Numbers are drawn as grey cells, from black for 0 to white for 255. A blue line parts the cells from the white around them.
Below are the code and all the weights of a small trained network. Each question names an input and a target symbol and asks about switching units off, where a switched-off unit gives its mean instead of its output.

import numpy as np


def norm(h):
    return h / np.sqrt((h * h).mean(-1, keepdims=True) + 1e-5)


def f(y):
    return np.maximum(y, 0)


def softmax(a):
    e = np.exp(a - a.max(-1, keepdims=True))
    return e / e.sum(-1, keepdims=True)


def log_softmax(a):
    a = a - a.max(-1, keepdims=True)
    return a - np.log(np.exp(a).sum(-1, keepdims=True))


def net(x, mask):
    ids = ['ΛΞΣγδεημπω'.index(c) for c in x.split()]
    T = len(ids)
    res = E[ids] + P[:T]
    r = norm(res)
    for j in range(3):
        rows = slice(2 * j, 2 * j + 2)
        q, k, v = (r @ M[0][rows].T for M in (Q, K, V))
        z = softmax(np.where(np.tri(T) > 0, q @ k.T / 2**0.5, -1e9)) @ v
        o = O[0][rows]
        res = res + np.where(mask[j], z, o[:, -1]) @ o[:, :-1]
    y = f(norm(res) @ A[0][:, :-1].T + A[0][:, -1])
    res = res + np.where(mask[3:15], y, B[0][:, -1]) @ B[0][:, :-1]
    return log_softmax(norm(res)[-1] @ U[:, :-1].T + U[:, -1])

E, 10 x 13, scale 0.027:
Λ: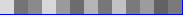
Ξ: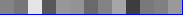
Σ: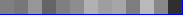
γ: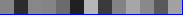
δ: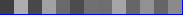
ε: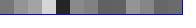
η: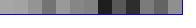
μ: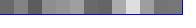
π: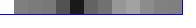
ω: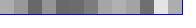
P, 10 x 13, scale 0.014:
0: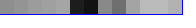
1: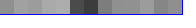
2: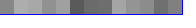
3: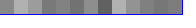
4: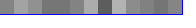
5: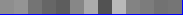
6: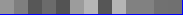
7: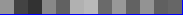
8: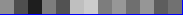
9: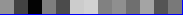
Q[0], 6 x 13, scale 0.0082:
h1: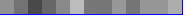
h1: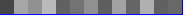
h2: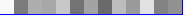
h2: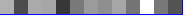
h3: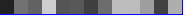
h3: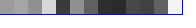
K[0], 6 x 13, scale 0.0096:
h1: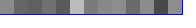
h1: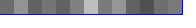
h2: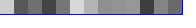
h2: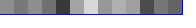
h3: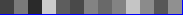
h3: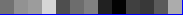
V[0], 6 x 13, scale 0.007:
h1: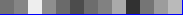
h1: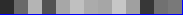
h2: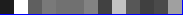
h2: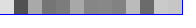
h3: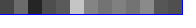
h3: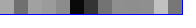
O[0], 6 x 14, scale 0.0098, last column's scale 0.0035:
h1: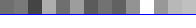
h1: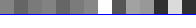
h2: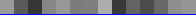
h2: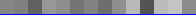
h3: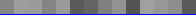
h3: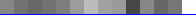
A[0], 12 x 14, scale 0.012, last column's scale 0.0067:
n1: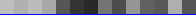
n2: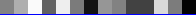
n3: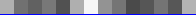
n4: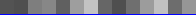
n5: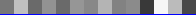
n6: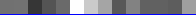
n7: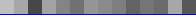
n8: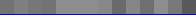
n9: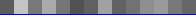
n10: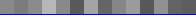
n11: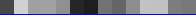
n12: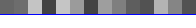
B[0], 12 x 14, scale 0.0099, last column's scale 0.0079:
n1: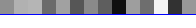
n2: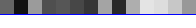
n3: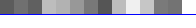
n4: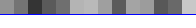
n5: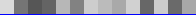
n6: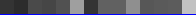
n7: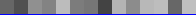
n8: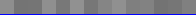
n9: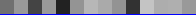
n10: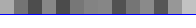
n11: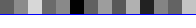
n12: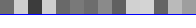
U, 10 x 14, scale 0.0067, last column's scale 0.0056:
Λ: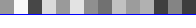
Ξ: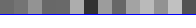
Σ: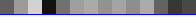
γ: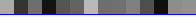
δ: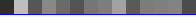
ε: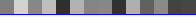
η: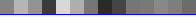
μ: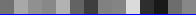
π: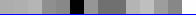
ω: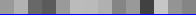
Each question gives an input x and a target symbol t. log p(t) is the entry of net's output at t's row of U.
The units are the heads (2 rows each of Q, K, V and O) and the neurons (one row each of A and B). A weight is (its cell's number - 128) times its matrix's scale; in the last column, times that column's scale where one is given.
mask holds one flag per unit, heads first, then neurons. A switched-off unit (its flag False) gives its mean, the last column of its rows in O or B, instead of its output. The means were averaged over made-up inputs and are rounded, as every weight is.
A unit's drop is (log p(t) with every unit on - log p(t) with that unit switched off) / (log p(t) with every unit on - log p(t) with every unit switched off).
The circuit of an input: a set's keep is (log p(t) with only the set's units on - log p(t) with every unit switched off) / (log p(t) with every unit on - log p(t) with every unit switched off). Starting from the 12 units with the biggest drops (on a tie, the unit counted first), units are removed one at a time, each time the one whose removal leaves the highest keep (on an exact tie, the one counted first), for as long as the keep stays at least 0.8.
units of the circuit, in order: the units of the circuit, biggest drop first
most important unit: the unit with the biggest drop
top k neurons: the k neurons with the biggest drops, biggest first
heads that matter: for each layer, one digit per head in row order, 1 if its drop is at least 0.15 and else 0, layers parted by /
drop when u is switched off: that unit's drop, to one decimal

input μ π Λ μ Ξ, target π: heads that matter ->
000
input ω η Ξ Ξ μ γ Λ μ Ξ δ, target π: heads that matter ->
001
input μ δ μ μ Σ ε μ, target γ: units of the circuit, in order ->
(h1; n6)
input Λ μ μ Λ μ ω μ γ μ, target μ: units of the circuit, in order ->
(h1; h3)
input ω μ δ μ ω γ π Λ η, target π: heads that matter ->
001
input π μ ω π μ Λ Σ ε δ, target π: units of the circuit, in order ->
(h3)
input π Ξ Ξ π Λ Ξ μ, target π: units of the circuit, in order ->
(h3; n11)
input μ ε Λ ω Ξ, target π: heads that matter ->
010
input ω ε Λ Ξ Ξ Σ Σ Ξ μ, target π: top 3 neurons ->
(n6; n11; n4)
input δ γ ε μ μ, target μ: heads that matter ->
001
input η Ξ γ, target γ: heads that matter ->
001
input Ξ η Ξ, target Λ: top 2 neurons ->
(n11; n2)
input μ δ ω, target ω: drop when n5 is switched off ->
0.3
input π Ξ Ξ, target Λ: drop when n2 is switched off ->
0.1
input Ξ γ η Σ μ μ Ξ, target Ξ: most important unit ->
n6
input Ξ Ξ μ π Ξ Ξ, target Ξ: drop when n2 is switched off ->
-0.1
